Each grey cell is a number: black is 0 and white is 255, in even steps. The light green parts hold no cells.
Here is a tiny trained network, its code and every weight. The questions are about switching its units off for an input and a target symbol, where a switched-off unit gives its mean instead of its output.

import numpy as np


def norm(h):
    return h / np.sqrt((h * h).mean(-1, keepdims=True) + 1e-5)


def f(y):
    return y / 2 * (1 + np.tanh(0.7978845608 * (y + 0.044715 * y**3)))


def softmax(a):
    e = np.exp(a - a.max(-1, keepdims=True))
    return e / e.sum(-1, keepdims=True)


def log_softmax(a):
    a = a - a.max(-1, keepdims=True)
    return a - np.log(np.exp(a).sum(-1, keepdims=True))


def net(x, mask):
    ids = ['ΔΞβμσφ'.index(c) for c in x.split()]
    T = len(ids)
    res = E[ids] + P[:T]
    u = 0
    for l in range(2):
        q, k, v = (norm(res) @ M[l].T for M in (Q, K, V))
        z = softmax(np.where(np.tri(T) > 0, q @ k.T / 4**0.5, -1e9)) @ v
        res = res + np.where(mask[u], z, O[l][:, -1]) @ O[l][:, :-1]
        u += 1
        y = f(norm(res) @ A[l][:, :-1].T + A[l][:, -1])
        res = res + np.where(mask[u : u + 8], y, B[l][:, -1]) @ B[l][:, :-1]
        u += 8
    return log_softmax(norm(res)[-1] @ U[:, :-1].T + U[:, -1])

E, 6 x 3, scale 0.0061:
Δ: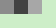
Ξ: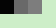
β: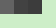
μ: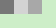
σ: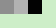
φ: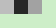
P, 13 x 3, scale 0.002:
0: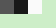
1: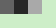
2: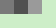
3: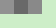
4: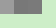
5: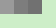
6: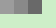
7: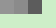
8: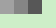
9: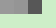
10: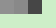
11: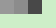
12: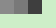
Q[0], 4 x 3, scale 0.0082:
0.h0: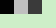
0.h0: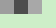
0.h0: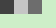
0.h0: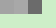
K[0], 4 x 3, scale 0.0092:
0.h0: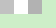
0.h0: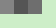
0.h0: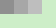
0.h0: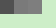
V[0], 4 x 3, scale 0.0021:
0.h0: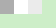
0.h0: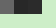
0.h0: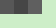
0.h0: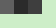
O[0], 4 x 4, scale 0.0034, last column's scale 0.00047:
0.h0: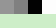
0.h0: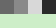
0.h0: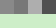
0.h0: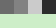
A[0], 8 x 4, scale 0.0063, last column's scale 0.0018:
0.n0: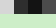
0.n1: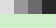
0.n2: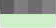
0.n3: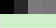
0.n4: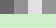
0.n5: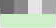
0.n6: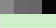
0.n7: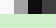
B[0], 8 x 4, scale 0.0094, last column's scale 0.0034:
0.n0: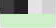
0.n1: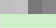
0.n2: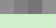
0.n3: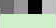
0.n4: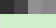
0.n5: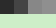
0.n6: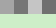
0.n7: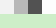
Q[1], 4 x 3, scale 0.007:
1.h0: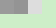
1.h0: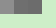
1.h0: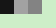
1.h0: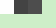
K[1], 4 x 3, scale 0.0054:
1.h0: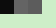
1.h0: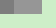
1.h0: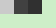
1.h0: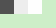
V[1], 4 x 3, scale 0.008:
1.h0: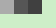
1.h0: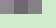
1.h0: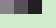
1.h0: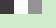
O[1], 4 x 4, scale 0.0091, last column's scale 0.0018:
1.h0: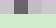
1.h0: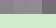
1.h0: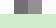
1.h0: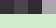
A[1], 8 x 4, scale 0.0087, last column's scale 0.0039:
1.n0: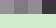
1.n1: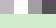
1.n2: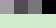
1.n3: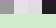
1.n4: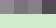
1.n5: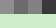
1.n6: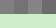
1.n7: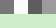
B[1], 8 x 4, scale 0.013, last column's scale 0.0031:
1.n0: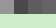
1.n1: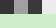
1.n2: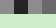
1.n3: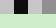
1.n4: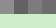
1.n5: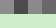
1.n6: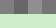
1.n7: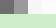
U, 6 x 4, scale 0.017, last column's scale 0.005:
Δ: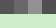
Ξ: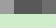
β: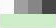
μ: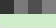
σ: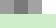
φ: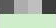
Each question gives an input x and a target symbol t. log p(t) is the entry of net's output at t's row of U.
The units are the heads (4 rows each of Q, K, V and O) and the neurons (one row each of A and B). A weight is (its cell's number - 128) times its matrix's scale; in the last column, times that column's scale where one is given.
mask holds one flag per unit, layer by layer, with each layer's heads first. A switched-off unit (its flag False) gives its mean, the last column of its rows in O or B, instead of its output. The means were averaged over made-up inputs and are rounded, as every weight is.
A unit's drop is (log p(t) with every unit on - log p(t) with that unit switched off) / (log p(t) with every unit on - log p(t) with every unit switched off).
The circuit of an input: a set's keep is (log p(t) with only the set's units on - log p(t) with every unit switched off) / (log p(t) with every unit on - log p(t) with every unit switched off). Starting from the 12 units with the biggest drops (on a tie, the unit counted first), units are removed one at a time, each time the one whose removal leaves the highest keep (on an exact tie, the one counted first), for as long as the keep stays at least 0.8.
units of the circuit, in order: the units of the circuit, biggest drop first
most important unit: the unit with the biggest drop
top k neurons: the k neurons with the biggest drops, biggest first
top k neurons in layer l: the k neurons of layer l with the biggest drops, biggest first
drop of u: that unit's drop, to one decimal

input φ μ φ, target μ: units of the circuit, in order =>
[1.h0]
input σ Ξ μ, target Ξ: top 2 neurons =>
[0.n3, 0.n7]
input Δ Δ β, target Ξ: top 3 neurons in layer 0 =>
[0.n3, 0.n7, 0.n1]
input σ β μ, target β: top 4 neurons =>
[0.n3, 0.n7, 0.n0, 1.n7]
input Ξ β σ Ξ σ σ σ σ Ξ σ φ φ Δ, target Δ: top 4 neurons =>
[0.n7, 0.n5, 0.n4, 1.n1]
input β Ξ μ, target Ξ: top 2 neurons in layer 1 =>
[1.n7, 1.n1]
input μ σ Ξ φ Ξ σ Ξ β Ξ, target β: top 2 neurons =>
[1.n1, 0.n0]
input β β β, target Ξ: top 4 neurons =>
[0.n3, 0.n7, 1.n7, 0.n5]
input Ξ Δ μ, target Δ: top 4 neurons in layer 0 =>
[0.n7, 0.n3, 0.n0, 0.n4]
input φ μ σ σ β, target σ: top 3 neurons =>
[0.n0, 1.n1, 0.n7]
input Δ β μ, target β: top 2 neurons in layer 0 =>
[0.n3, 0.n0]
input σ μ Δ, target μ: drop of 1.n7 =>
0.2
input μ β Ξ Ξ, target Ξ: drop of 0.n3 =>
-0.2
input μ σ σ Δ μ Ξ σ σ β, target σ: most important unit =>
0.n0
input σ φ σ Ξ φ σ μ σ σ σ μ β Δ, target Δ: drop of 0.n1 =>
0.1
